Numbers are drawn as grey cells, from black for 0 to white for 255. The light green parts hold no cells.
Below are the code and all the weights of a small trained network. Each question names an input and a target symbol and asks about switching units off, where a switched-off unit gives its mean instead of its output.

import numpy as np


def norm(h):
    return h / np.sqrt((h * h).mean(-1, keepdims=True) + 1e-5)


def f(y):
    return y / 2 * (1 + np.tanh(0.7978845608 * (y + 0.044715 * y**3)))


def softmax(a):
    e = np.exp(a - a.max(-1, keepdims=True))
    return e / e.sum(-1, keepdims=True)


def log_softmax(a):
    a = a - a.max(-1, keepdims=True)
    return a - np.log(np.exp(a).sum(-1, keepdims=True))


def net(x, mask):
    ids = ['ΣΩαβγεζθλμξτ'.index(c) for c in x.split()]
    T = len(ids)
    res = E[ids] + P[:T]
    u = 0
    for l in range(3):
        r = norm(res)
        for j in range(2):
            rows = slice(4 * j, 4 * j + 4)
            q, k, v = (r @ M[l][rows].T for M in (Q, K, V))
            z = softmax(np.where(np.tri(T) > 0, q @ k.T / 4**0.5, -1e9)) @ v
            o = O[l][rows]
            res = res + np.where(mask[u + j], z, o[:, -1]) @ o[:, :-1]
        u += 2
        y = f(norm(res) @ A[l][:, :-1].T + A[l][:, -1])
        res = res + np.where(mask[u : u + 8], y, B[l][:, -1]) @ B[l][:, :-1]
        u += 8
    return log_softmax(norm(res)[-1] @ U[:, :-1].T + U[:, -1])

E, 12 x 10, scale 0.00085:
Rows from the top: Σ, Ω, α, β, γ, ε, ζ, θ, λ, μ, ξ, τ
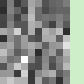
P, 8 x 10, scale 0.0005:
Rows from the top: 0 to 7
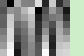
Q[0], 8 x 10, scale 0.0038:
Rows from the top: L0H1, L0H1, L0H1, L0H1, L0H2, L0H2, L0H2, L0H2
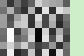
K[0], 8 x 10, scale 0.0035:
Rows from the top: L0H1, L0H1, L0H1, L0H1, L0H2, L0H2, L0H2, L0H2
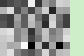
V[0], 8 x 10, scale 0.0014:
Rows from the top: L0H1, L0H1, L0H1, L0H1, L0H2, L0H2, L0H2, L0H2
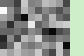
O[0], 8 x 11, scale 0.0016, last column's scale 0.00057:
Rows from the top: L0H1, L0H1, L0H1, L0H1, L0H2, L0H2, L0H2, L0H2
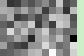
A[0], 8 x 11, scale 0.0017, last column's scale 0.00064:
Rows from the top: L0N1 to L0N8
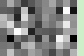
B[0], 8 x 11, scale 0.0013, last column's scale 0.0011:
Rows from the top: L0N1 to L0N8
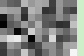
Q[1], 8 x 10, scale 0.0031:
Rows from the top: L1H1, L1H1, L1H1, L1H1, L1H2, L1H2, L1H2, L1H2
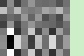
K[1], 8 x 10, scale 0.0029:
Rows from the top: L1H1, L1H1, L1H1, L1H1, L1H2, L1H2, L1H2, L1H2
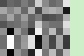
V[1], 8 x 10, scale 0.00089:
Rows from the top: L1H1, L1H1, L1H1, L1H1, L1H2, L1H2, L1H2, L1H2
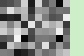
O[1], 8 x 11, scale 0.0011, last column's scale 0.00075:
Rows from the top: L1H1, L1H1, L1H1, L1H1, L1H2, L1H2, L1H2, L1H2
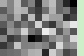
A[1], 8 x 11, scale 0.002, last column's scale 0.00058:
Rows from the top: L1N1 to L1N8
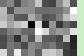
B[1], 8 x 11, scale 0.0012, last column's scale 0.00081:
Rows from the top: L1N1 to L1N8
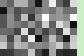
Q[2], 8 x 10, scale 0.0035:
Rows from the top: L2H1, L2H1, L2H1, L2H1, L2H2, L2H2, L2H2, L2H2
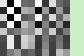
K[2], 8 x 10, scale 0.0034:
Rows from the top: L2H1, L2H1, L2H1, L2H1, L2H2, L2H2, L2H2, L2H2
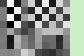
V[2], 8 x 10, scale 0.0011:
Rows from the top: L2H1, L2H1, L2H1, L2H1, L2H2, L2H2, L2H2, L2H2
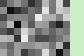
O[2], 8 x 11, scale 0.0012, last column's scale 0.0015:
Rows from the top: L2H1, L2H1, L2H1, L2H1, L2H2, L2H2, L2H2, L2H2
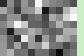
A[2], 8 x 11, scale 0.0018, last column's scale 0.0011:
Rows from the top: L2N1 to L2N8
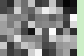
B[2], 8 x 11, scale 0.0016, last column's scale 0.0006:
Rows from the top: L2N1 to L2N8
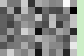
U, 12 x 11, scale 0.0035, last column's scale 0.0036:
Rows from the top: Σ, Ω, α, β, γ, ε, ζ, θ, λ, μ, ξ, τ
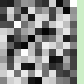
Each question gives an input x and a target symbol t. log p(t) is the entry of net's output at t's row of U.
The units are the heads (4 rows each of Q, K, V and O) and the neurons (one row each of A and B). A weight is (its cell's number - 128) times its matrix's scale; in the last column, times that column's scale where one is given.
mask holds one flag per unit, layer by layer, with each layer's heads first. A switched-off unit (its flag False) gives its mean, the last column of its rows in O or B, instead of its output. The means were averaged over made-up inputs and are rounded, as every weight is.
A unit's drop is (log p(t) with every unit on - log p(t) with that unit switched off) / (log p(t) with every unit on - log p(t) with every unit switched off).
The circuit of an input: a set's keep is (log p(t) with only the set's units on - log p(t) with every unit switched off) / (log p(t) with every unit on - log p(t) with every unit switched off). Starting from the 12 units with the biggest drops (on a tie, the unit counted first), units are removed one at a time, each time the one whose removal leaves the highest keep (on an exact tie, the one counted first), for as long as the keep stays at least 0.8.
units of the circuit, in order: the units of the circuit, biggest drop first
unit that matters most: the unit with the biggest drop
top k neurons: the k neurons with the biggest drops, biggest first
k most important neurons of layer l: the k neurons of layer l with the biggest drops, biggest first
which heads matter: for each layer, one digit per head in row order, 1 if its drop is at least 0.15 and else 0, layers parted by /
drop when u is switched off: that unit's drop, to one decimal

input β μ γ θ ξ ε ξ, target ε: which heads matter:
10 / 00 / 00
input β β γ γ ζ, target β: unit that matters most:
L0H2
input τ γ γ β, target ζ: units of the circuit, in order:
(L0H2, L0N4, L1H2)
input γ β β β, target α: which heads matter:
01 / 00 / 00
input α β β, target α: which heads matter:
11 / 00 / 00
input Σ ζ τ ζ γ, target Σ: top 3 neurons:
(L2N4, L1N8, L2N2)
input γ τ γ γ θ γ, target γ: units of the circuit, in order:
(L0H2, L1H1)
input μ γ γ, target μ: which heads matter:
10 / 10 / 01
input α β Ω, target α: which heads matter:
11 / 00 / 00
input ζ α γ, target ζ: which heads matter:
10 / 10 / 10
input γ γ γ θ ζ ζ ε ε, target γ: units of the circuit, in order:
(L0H2, L0N2)
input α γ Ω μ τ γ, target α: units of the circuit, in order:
(L1H1, L1N6)
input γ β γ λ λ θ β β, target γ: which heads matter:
01 / 10 / 10
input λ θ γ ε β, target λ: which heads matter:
10 / 01 / 11
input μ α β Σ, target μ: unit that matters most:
L0H1
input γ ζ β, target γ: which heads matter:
01 / 11 / 10
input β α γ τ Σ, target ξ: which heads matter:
10 / 00 / 00
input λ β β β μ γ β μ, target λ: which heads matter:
10 / 00 / 00
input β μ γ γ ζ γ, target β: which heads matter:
01 / 00 / 00
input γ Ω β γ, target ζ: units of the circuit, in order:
(L0H2)
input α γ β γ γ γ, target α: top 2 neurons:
(L0N6, L0N5)
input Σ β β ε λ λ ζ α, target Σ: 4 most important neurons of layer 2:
(L2N4, L2N2, L2N8, L2N5)
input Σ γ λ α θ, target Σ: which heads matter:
01 / 10 / 10
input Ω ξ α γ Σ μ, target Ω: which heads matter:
11 / 11 / 10
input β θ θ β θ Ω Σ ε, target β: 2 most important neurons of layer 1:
(L1N5, L1N7)
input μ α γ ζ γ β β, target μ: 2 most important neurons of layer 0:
(L0N5, L0N6)
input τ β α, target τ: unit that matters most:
L2H1
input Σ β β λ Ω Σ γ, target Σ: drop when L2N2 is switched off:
0.2
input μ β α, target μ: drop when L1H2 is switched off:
0.2
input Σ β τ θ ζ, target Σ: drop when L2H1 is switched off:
0.3
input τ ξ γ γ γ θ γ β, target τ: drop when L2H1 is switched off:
0.6
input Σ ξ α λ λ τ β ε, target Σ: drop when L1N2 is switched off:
0.0
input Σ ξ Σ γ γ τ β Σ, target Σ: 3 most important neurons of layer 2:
(L2N4, L2N2, L2N8)
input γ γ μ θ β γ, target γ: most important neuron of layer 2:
(L2N1)
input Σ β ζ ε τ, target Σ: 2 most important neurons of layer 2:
(L2N4, L2N2)
